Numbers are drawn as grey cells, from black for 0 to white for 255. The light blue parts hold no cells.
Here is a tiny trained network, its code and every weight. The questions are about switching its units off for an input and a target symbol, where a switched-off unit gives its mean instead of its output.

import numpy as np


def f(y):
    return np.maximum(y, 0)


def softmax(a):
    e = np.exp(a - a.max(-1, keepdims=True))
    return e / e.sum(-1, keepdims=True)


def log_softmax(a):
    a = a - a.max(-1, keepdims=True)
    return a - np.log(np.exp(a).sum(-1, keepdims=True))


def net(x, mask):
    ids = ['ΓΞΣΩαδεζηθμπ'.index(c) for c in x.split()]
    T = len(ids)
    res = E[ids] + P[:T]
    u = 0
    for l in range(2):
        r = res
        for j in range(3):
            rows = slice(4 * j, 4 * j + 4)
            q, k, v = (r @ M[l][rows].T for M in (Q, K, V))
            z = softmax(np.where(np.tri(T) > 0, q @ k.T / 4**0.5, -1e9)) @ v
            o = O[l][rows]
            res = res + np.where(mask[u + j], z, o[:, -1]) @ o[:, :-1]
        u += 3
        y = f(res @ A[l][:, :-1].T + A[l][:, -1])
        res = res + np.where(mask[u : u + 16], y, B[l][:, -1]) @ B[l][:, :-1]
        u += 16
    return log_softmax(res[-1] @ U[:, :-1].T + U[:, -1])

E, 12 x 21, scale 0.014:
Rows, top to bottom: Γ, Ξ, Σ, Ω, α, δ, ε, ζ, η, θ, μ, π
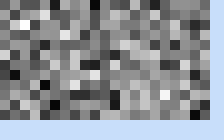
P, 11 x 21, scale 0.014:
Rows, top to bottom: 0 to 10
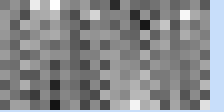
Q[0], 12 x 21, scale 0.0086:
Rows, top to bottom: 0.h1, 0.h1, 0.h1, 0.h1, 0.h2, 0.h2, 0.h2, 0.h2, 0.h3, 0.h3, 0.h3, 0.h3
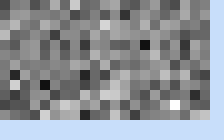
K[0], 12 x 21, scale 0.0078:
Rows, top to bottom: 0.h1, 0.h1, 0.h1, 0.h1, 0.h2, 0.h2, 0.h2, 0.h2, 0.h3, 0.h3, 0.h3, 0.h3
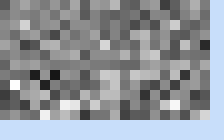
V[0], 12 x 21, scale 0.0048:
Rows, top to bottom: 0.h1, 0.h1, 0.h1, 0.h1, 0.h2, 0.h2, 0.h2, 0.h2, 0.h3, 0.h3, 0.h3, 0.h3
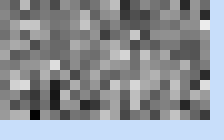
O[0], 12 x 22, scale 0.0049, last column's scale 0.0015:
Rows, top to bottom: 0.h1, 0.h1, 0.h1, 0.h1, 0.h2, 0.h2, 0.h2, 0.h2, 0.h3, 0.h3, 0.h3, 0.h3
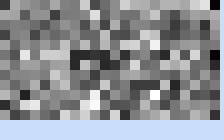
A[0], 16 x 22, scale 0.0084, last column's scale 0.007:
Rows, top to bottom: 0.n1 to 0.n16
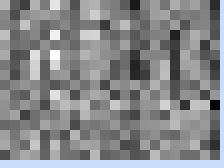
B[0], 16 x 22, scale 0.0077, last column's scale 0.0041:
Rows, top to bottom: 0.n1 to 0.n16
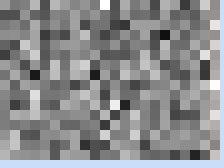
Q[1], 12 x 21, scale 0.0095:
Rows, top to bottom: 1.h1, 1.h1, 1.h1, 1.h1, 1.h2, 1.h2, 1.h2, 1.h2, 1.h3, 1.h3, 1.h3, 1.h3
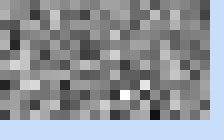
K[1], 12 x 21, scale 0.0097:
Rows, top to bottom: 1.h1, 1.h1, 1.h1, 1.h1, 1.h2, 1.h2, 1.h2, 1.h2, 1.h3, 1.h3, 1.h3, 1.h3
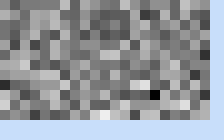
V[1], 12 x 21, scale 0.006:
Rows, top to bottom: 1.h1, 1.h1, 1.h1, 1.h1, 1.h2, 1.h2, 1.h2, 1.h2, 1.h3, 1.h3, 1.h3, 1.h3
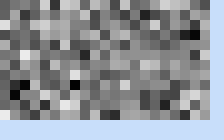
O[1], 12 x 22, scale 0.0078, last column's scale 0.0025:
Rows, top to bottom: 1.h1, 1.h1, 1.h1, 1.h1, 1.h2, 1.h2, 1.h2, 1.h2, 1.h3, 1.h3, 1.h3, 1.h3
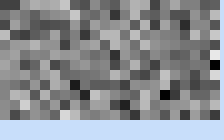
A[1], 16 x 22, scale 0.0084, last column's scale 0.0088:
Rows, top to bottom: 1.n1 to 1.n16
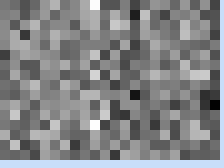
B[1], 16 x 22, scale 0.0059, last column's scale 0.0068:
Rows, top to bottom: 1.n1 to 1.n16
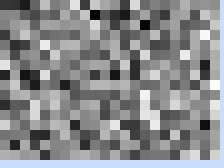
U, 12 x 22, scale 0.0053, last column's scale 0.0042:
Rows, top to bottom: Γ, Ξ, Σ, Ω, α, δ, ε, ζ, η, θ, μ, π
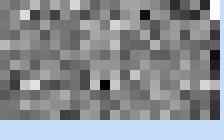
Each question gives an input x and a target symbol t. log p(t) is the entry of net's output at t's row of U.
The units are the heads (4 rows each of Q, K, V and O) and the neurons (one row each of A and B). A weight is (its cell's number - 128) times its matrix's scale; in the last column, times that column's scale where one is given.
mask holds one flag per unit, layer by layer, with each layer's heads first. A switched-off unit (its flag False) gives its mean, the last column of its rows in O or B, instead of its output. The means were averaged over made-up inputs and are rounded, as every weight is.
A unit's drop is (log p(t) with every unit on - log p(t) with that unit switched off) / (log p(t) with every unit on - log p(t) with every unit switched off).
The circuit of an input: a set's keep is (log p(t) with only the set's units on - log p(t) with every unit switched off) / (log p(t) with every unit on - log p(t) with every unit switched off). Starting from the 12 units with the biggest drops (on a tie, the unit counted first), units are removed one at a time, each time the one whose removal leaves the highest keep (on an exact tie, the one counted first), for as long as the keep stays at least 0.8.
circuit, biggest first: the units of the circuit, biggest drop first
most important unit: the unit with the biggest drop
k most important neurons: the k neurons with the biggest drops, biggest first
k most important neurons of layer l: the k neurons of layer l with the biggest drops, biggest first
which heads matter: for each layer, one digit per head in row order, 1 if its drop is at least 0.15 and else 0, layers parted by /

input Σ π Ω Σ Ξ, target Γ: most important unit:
0.h3
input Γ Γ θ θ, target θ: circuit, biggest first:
[1.h3, 1.n14]
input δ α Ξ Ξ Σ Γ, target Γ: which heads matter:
010 / 010
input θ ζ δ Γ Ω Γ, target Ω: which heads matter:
000 / 111
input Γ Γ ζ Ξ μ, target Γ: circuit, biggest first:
[0.n8, 1.n5]
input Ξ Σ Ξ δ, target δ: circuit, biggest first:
[1.h3, 1.n2, 0.n4]
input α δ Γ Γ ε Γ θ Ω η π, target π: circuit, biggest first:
[0.h3, 1.h3, 0.n6]
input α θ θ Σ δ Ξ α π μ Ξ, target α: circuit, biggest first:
[1.h1, 0.h3, 0.n8, 0.n3]
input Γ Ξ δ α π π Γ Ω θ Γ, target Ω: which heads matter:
010 / 111
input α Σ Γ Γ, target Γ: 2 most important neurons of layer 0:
[0.n12, 0.n9]
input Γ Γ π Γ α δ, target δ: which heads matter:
001 / 001
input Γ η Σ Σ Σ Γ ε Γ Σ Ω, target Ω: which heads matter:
001 / 101
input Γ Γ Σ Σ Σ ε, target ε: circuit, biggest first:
[0.n6, 1.h3, 1.n8]
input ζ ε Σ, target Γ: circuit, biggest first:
[1.h2, 1.n12]
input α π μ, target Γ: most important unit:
0.n8
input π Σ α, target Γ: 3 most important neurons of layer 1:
[1.n5, 1.n16, 1.n9]
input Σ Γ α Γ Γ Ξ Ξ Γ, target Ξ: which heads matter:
000 / 011
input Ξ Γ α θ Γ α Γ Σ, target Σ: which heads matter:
101 / 001
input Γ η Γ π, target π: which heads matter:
001 / 001
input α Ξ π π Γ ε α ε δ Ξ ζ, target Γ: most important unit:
0.h3
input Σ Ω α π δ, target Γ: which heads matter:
001 / 000
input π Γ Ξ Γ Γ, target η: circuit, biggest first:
[0.h3, 1.h2, 0.h1]
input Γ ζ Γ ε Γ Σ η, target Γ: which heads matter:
001 / 000
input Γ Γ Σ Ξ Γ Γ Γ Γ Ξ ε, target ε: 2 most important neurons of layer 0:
[0.n6, 0.n16]
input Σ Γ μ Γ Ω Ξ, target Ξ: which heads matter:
000 / 001
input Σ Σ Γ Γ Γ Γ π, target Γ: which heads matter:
001 / 000
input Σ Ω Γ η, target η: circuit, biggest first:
[0.n6]
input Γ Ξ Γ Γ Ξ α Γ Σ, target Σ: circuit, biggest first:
[0.h1, 1.h3]
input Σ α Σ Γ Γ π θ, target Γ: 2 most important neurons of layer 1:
[1.n5, 1.n16]
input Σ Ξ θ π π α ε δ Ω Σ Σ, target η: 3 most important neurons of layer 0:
[0.n11, 0.n3, 0.n9]
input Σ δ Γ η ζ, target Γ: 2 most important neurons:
[0.n8, 1.n16]
